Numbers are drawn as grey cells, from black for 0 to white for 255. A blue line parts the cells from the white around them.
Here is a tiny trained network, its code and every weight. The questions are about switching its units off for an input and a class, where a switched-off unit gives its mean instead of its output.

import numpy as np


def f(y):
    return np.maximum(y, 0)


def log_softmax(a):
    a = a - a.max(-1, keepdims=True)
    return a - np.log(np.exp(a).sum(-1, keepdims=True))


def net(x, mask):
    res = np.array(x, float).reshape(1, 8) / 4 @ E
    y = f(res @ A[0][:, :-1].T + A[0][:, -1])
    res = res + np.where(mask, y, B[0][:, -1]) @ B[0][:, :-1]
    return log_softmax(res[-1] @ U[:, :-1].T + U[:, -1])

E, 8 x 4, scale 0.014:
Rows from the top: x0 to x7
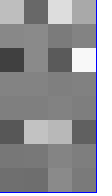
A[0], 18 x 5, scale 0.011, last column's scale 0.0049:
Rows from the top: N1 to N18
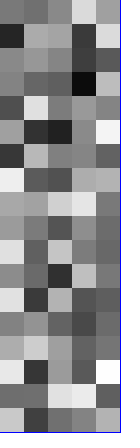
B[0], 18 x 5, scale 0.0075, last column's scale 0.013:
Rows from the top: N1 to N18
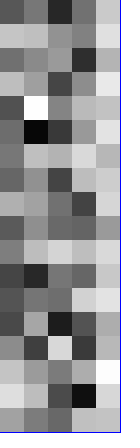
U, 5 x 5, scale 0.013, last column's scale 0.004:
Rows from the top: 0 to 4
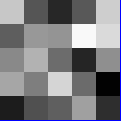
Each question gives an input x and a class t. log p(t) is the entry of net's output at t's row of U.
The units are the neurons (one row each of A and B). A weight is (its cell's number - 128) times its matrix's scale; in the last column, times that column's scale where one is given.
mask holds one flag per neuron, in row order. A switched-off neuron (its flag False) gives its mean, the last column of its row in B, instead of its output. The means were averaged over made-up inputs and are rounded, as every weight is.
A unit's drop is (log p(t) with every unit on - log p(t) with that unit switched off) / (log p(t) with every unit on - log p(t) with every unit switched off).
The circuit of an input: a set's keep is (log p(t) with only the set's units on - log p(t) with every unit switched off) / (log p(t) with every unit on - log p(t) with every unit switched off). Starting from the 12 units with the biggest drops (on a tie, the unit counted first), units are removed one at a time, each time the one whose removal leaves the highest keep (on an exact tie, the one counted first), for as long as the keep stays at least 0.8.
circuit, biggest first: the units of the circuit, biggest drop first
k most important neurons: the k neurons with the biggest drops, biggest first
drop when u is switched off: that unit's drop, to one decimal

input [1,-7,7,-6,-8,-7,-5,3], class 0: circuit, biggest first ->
N17
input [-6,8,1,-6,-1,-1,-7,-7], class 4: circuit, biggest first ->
N17; N16; N12
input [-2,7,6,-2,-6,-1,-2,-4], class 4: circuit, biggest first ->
N12; N16
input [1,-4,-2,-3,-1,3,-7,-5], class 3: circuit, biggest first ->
N17; N1; N15; N8
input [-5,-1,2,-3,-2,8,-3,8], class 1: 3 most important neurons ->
N7; N17; N5
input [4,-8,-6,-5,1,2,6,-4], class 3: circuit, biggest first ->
N15; N1
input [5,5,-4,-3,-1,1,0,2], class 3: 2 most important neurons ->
N15; N5
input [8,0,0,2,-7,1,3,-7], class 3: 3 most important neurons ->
N11; N17; N9
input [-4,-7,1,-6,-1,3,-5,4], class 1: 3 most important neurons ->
N17; N7; N9
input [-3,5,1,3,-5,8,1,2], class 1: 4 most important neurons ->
N7; N17; N5; N9
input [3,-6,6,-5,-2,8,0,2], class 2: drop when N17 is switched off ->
0.6
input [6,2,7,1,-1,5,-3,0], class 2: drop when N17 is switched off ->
0.2
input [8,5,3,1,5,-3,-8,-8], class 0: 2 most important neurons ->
N17; N9
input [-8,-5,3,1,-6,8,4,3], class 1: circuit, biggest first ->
N7
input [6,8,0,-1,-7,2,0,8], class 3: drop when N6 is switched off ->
0.1
